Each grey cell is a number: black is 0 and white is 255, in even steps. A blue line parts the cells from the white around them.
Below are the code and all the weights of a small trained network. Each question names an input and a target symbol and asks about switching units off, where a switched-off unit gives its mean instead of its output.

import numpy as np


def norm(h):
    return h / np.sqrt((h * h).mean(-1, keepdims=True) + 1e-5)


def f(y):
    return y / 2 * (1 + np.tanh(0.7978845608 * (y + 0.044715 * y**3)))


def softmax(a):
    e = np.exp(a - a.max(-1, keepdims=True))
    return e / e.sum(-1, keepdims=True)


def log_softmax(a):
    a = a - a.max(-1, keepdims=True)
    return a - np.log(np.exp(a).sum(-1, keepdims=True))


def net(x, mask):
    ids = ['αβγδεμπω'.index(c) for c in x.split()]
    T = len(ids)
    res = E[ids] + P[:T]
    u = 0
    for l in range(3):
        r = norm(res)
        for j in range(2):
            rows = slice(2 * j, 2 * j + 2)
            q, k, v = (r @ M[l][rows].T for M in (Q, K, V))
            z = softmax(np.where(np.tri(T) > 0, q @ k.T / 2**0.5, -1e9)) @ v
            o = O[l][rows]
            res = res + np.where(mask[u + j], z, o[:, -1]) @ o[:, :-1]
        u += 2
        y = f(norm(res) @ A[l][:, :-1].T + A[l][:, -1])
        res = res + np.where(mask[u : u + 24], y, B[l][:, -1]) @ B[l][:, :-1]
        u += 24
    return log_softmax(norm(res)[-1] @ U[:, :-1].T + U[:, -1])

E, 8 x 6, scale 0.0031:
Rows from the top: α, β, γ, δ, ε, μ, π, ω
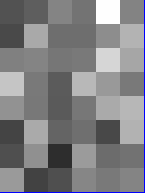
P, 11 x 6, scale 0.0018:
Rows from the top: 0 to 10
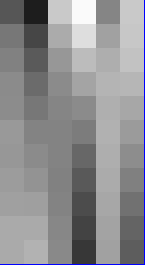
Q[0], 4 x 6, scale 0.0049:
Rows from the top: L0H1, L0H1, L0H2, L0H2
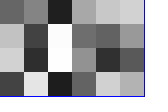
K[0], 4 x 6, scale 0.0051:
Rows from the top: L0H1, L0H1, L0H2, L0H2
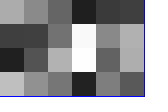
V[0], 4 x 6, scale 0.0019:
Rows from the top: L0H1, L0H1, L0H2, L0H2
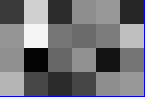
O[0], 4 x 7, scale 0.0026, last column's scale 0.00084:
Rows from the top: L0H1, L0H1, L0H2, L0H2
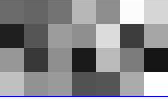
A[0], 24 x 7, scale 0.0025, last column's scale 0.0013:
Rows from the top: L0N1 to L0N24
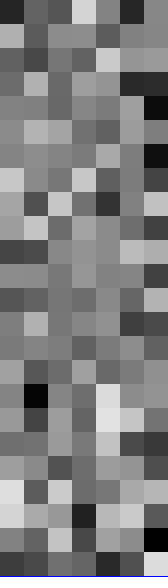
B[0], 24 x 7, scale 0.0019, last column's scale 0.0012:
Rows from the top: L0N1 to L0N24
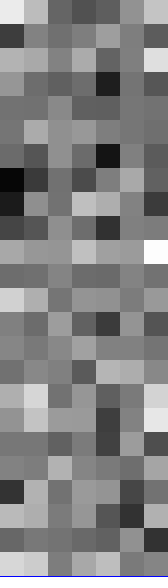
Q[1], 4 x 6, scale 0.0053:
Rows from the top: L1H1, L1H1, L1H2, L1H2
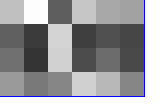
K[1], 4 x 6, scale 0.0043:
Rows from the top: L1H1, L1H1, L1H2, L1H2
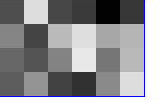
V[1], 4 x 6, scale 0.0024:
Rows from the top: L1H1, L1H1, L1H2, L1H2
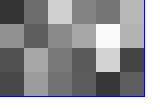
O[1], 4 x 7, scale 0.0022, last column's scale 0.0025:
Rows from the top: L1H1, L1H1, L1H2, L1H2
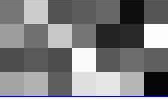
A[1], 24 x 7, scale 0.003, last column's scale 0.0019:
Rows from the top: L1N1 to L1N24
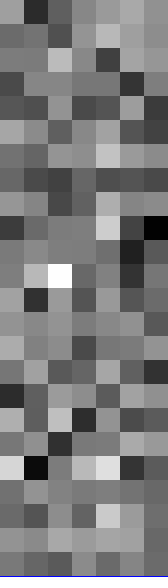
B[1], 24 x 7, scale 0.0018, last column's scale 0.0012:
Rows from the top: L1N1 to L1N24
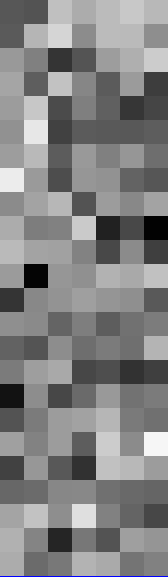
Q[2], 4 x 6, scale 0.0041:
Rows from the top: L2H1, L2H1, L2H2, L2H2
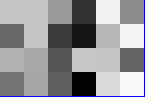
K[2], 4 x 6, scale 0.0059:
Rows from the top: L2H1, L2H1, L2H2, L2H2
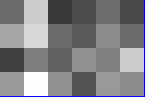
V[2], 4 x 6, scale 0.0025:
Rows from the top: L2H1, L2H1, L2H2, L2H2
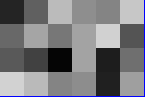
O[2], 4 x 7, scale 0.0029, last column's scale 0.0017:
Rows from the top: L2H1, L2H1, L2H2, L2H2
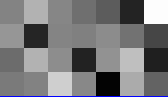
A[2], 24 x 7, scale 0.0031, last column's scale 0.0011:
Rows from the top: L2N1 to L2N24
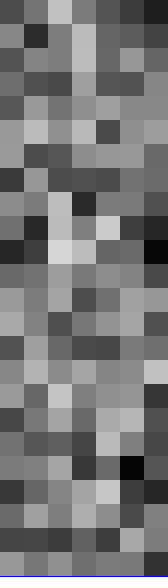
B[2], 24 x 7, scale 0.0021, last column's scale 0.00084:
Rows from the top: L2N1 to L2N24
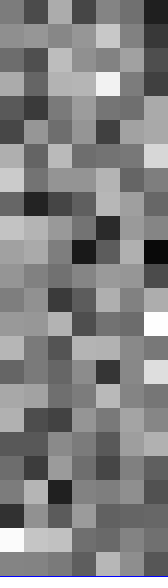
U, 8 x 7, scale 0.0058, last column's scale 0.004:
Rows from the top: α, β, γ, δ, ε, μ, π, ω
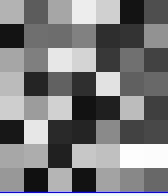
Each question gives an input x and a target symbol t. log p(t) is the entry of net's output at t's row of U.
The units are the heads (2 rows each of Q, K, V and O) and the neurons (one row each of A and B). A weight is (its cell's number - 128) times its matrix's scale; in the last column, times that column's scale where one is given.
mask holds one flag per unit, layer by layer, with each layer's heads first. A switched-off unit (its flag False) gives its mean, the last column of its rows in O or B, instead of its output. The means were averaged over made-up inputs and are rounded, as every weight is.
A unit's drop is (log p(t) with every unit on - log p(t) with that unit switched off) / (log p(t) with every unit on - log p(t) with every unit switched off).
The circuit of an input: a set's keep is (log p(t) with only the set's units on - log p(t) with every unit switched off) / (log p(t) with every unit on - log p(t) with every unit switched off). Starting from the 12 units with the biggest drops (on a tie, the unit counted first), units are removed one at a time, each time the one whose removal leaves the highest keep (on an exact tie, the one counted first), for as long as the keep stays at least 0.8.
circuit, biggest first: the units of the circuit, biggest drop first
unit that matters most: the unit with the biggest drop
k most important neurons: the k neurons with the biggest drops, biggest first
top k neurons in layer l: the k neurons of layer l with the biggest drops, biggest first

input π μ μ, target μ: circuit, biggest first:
(L1H1 L2H2 L1N17 L0H2)
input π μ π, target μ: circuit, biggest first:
(L2H1 L2H2)
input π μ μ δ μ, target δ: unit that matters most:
L0N17
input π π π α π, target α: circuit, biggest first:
(L2H1 L2N4)
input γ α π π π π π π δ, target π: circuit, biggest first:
(L1N20 L1H1)
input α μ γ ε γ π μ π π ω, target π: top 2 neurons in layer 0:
(L0N1 L0N9)
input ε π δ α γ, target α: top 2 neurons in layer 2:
(L2N2 L2N23)
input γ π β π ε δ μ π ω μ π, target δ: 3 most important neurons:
(L0N18 L0N17 L0N4)
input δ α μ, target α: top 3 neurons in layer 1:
(L1N20 L1N6 L1N4)
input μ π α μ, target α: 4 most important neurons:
(L2N8 L0N17 L1N20 L0N18)
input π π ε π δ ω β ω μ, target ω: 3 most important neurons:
(L0N17 L2N20 L0N1)
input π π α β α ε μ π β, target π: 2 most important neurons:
(L1N12 L2N18)
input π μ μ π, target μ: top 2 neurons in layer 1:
(L1N1 L1N3)
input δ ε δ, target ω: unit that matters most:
L1H2
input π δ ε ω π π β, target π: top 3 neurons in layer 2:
(L2N15 L2N18 L2N8)
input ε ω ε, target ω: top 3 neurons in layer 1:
(L1N12 L1N18 L1N15)
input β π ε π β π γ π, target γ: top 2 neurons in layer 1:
(L1N20 L1N18)
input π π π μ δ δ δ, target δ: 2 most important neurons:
(L1N20 L2N21)
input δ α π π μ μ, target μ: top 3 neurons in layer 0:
(L0N17 L0N22 L0N18)
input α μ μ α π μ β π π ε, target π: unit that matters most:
L0N1
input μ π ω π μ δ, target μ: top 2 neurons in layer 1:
(L1N20 L1N1)
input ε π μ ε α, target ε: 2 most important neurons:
(L2N10 L0N18)
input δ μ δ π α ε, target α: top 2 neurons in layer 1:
(L1N20 L1N1)
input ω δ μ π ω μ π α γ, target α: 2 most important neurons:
(L1N12 L0N22)
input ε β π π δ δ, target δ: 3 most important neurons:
(L1N20 L0N22 L2N6)
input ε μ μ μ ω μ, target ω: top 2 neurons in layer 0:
(L0N17 L0N1)
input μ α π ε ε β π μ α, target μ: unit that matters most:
L1H1
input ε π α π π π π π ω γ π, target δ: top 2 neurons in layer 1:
(L1N19 L1N12)
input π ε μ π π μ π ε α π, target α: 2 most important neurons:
(L0N17 L0N18)
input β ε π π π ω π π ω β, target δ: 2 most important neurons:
(L1N12 L2N9)
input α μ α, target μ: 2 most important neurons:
(L1N20 L2N21)
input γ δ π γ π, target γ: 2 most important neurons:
(L1N20 L0N1)
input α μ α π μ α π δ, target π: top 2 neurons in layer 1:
(L1N20 L1N12)
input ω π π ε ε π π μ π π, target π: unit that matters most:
L2H1
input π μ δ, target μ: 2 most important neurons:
(L1N20 L0N21)
